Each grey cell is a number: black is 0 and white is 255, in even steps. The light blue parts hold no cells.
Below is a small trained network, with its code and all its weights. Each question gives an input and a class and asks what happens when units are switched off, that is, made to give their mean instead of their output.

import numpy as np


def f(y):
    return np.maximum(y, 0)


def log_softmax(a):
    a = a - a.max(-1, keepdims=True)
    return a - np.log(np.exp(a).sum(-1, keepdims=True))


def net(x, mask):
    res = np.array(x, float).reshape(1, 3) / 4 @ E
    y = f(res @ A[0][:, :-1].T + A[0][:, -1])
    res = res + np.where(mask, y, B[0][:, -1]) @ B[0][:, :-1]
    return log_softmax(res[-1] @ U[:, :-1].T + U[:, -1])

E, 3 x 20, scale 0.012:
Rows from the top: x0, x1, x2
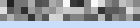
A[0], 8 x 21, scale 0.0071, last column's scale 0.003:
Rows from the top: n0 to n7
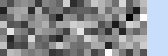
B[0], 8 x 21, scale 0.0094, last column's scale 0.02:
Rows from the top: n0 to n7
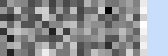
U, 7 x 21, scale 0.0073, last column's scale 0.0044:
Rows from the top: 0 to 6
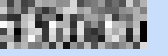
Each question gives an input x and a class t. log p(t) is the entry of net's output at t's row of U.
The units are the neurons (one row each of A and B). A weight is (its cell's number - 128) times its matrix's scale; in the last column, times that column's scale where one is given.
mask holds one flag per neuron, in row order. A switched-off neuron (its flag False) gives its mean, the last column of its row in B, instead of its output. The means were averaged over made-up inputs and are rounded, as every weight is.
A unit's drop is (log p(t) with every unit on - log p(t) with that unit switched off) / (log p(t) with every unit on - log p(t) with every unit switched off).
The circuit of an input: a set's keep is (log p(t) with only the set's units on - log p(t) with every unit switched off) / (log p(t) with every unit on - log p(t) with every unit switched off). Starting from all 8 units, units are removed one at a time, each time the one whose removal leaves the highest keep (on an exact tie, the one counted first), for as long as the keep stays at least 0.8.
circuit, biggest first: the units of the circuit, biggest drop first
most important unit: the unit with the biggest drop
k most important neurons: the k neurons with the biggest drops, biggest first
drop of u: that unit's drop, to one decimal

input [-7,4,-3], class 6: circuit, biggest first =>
(n4)
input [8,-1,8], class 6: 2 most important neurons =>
(n0 n3)
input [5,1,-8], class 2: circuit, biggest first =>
(n1 n5)
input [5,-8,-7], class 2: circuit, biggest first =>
(n6 n5)
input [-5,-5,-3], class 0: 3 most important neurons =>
(n7 n0 n1)
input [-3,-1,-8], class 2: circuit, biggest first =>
(n1 n6)
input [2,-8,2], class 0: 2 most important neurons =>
(n4 n1)
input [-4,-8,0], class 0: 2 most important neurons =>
(n7 n1)
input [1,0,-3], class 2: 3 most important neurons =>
(n1 n6 n4)
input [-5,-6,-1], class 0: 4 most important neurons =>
(n7 n1 n0 n2)
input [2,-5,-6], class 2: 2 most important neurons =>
(n6 n3)
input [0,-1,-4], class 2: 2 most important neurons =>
(n1 n6)
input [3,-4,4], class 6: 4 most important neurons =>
(n3 n7 n5 n0)
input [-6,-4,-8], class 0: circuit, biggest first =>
(n7)
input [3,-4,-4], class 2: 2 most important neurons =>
(n6 n4)
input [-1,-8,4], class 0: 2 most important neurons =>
(n1 n7)
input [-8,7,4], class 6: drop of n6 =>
0.0
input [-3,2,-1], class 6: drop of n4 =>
0.1
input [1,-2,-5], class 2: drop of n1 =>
0.1
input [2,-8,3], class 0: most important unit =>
n4
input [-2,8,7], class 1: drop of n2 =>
0.2
